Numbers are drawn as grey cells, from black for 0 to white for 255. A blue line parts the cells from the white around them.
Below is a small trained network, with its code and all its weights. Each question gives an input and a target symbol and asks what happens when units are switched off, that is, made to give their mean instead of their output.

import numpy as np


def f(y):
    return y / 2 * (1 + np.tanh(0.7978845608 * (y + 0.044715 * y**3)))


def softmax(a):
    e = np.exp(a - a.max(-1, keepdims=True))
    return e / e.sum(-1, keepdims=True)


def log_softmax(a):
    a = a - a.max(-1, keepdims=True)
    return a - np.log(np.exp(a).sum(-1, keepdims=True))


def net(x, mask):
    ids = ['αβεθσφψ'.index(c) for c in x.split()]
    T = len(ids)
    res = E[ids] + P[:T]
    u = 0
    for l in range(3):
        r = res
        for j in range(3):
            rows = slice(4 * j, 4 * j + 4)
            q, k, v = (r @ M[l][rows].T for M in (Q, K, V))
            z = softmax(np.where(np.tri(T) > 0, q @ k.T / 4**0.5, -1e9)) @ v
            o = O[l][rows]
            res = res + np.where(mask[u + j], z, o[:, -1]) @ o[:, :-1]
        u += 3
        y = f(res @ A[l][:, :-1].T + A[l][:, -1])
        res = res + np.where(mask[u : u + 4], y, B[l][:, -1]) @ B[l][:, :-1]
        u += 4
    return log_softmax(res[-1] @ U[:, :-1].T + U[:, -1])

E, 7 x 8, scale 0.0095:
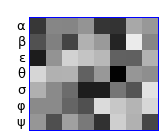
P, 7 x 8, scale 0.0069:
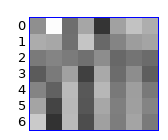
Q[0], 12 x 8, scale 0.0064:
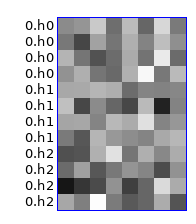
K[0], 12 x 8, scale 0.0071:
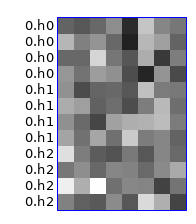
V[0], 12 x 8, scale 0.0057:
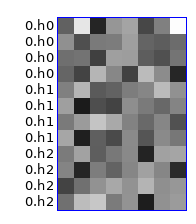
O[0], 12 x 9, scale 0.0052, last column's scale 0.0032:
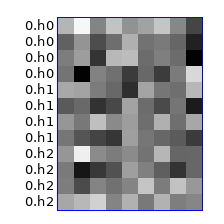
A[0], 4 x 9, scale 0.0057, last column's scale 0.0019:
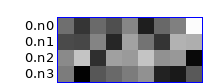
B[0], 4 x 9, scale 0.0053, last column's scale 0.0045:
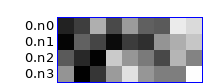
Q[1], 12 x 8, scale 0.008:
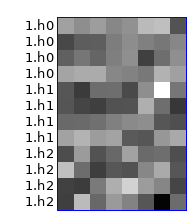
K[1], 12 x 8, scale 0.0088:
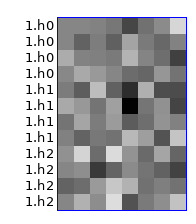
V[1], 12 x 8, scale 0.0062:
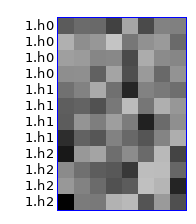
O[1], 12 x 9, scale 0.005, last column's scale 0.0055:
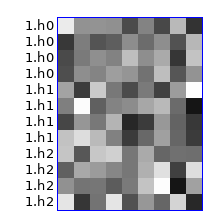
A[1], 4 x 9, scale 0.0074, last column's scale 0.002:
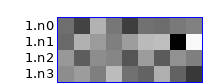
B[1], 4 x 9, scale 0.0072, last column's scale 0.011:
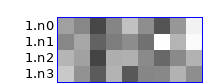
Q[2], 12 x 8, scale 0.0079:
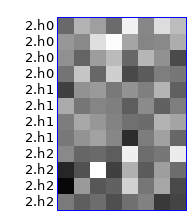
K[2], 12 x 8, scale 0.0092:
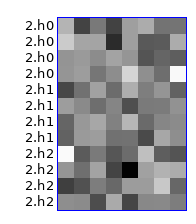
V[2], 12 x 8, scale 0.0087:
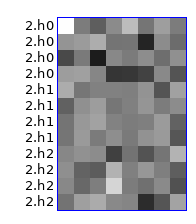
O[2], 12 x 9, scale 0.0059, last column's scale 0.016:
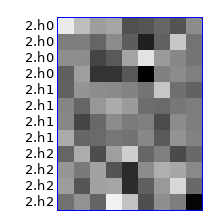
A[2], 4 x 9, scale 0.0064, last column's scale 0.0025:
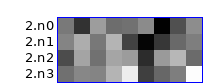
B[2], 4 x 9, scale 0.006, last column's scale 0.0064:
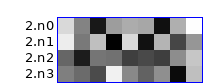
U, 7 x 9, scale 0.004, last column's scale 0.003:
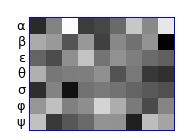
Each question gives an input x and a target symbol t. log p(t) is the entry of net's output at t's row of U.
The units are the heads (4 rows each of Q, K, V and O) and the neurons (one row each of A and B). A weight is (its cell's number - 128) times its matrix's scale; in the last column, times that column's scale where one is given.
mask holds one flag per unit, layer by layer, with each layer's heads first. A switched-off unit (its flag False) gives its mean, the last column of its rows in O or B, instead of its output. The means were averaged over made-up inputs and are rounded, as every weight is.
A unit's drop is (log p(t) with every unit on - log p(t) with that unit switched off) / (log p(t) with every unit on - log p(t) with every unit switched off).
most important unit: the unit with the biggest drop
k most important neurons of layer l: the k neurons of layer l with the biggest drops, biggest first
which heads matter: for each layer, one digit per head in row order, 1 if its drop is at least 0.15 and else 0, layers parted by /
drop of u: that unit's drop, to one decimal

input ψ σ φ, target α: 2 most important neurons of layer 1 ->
1.n0, 1.n2
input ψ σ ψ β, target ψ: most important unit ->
1.n1
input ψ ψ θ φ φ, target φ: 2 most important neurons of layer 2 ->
2.n2, 2.n3
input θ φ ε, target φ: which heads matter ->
100 / 010 / 100
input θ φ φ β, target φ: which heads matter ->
100 / 010 / 100
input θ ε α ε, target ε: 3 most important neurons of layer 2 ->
2.n3, 2.n2, 2.n0
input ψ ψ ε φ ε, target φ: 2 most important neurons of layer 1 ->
1.n1, 1.n0
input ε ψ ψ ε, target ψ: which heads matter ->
000 / 001 / 000
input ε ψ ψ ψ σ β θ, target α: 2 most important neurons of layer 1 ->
1.n2, 1.n0
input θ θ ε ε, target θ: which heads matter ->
001 / 000 / 101
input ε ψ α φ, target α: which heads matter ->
001 / 000 / 000
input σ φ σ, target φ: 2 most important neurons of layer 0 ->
0.n2, 0.n1
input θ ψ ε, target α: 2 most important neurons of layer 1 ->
1.n0, 1.n2
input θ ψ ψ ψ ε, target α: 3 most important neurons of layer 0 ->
0.n3, 0.n1, 0.n0
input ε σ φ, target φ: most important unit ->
0.h0
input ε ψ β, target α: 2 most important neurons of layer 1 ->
1.n0, 1.n2
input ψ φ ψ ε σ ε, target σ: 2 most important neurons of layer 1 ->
1.n1, 1.n2
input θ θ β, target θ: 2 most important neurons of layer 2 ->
2.n1, 2.n3
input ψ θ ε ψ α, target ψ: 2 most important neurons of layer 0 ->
0.n0, 0.n1
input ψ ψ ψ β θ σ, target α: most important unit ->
2.h1
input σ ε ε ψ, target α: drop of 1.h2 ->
0.2
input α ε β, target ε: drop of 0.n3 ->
0.0
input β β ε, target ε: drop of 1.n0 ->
0.1
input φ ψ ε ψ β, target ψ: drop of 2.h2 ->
0.1
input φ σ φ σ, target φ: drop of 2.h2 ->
0.4
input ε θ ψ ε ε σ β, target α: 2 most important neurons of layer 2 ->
2.n0, 2.n3
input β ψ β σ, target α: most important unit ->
0.h0
